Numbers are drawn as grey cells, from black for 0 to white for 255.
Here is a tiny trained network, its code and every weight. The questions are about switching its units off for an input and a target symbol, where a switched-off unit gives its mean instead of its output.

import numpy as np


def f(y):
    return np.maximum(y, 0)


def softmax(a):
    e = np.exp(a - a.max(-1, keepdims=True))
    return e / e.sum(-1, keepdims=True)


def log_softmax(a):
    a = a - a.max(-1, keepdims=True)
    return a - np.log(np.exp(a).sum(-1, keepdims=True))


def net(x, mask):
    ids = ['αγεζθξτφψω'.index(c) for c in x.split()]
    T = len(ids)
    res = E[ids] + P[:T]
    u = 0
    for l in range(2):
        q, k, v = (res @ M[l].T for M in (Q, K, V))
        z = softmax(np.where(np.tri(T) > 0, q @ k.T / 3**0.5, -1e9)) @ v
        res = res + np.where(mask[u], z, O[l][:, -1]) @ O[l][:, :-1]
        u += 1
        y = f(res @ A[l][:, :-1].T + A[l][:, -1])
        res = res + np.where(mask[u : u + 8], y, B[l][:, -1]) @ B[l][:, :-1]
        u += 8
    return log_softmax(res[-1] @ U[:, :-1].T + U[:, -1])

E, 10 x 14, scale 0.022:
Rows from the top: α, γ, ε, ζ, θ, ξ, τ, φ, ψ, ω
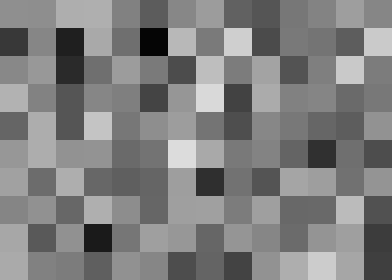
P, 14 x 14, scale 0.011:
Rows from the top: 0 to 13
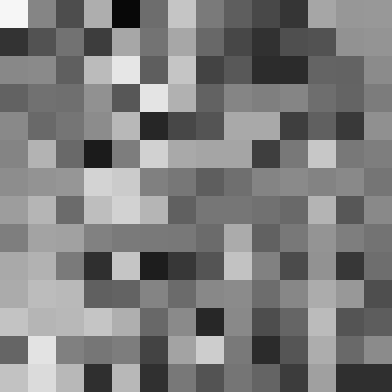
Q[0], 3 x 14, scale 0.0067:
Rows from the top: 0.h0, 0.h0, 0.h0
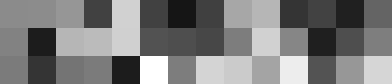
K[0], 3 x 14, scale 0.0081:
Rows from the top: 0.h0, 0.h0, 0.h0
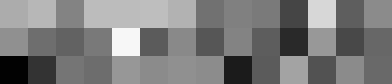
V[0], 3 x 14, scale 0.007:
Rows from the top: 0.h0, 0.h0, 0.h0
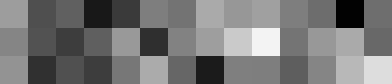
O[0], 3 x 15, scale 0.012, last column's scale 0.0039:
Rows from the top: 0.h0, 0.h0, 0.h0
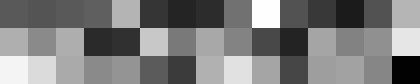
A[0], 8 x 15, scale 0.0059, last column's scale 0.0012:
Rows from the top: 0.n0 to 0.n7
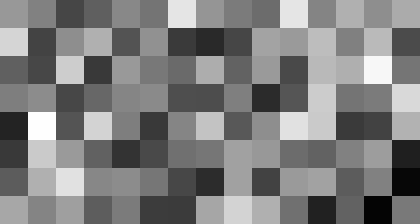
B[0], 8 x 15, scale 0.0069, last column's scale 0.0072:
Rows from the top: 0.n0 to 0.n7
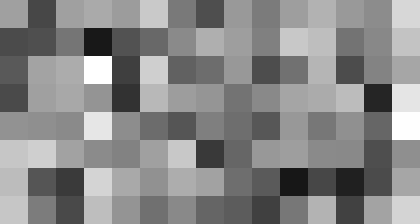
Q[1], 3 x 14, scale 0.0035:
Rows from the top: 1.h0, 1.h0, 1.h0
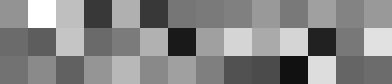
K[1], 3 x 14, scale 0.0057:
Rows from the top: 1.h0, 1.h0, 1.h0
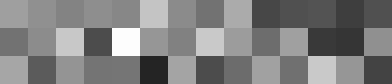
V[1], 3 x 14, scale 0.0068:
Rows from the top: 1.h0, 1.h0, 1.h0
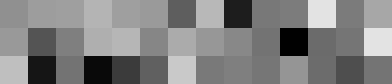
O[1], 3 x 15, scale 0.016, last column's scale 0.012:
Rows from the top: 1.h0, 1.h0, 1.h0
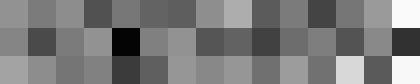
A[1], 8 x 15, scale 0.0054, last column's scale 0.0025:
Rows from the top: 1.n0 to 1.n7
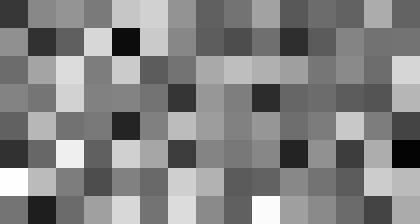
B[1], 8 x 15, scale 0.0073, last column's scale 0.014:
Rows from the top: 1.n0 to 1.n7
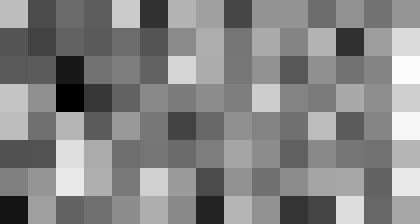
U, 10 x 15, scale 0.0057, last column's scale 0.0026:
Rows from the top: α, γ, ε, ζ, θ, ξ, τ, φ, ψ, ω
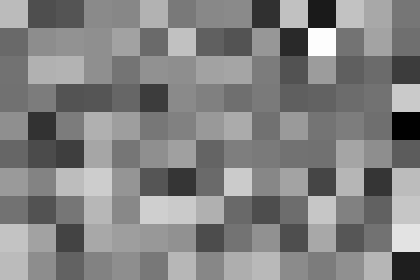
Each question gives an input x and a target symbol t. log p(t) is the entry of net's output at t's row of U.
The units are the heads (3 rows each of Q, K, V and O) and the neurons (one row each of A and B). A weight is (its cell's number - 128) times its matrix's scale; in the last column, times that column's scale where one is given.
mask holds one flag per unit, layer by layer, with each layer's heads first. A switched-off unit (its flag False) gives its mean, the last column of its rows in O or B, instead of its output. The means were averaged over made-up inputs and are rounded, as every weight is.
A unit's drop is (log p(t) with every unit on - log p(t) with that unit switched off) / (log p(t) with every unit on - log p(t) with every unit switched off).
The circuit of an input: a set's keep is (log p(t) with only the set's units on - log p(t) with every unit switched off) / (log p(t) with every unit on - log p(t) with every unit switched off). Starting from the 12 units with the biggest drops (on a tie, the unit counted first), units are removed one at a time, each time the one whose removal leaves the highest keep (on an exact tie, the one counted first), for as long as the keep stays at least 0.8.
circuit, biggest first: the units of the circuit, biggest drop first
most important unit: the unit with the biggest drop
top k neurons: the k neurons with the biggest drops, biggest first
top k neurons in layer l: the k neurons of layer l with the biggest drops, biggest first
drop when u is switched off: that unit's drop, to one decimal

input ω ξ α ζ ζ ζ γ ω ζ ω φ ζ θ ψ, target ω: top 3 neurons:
[1.n2, 0.n1, 0.n3]
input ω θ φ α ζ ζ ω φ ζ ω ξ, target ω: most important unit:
1.h0
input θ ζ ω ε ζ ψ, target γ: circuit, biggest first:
[1.h0, 0.h0, 0.n4]
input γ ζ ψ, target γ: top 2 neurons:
[1.n1, 0.n4]
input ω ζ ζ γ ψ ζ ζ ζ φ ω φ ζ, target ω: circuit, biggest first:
[1.h0, 1.n2, 0.n1]
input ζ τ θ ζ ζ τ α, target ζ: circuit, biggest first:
[0.h0, 1.n6]
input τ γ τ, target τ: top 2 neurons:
[0.n1, 0.n6]
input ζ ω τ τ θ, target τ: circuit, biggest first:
[0.h0, 0.n4]
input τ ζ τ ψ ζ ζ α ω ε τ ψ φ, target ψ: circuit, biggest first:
[0.h0, 1.h0]
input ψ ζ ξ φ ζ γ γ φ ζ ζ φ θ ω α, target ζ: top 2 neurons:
[0.n7, 1.n1]
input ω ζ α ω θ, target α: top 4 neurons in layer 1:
[1.n2, 1.n1, 1.n4, 1.n5]
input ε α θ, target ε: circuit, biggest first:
[0.h0, 1.n5, 1.h0, 0.n2]
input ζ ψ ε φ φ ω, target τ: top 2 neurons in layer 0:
[0.n3, 0.n4]
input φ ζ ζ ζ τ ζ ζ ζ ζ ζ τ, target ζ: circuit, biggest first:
[1.h0, 0.h0, 0.n6, 1.n1]
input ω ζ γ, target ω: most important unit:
1.n2
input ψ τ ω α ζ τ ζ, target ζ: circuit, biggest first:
[0.h0, 1.h0, 0.n7]
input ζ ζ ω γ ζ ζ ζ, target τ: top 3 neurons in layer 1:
[1.n2, 1.n1, 1.n3]
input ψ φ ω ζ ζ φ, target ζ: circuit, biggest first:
[0.h0, 0.n7, 1.h0]
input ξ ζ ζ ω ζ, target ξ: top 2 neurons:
[1.n7, 1.n4]
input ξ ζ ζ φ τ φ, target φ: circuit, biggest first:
[1.h0]
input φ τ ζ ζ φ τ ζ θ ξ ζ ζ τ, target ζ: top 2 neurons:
[0.n6, 1.n1]
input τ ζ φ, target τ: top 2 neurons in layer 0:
[0.n1, 0.n7]
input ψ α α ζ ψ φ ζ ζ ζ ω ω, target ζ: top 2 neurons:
[0.n7, 1.n1]
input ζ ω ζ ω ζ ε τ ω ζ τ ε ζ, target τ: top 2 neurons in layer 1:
[1.n1, 1.n3]
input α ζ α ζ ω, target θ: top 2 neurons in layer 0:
[0.n4, 0.n0]
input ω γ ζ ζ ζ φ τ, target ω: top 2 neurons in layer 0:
[0.n6, 0.n1]
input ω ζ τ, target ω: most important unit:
1.n2
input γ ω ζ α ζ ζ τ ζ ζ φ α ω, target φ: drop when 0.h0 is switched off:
0.3
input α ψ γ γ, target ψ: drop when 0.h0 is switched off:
0.6
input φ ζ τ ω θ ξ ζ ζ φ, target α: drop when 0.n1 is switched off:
-0.1
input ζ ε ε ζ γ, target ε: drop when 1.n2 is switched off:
0.2
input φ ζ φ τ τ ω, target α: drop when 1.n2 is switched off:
0.0
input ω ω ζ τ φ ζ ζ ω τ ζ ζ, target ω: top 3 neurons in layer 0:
[0.n1, 0.n3, 0.n7]
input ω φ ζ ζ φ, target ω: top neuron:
[1.n2]
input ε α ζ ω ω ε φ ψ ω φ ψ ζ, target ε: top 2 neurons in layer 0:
[0.n2, 0.n3]
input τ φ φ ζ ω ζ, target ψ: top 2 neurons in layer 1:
[1.n1, 1.n2]
